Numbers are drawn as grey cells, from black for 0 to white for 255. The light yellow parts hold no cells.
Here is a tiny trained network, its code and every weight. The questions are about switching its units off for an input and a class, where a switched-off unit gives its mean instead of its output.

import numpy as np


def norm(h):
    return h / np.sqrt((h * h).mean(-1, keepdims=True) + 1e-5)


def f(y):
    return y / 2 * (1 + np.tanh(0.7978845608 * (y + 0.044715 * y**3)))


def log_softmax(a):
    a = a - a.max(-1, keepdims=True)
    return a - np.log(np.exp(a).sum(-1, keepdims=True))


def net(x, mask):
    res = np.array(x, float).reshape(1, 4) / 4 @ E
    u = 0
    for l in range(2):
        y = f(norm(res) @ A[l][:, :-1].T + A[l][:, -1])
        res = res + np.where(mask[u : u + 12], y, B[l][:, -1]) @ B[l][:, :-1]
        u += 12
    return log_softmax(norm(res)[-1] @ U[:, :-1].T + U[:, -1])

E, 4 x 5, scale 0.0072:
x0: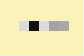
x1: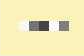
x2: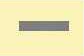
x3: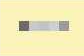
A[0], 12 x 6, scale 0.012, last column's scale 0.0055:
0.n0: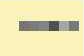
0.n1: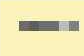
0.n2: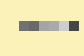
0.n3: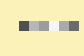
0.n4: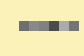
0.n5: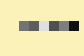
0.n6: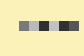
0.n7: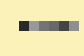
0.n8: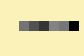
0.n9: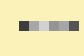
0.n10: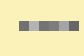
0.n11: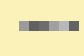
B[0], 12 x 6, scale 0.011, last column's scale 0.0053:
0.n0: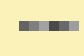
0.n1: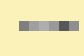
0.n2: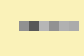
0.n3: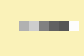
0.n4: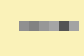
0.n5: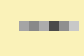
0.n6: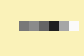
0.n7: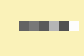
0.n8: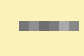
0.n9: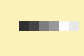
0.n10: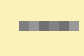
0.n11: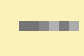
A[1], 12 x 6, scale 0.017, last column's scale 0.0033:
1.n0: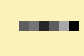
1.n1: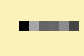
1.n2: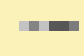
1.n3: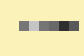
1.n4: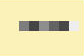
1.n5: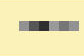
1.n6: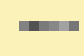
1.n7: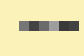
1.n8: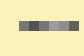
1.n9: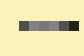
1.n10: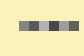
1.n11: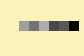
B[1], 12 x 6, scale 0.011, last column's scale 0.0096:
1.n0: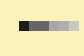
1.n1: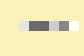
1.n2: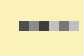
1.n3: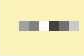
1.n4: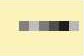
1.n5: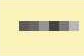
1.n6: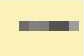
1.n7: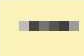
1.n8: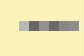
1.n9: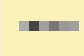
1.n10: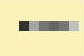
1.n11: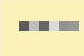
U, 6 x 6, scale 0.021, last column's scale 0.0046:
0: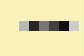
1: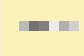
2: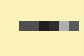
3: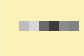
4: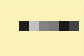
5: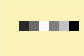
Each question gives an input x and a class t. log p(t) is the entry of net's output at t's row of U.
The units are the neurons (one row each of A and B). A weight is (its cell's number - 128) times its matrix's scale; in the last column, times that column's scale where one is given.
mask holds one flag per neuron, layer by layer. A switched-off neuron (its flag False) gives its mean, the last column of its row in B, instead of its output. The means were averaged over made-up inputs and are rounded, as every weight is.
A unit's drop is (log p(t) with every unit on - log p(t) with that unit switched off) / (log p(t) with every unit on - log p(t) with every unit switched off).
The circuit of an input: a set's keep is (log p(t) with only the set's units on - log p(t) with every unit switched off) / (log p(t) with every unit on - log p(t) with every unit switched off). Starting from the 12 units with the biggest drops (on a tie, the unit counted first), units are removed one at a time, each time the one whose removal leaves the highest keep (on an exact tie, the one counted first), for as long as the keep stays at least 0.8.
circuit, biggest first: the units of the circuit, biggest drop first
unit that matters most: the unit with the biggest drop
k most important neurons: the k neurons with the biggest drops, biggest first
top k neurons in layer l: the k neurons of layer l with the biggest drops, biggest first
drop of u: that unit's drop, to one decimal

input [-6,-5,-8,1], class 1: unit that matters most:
1.n1
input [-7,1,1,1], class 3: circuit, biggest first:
0.n6, 1.n1
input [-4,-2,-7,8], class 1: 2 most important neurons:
0.n9, 1.n1
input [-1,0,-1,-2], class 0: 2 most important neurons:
0.n9, 0.n7
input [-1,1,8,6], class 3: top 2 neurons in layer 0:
0.n3, 0.n7
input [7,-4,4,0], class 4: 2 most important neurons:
1.n10, 1.n2
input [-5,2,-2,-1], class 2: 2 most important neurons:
0.n6, 1.n0
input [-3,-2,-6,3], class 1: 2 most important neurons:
1.n1, 0.n9
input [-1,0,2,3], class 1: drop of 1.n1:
0.1
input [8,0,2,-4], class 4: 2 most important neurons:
0.n9, 0.n7
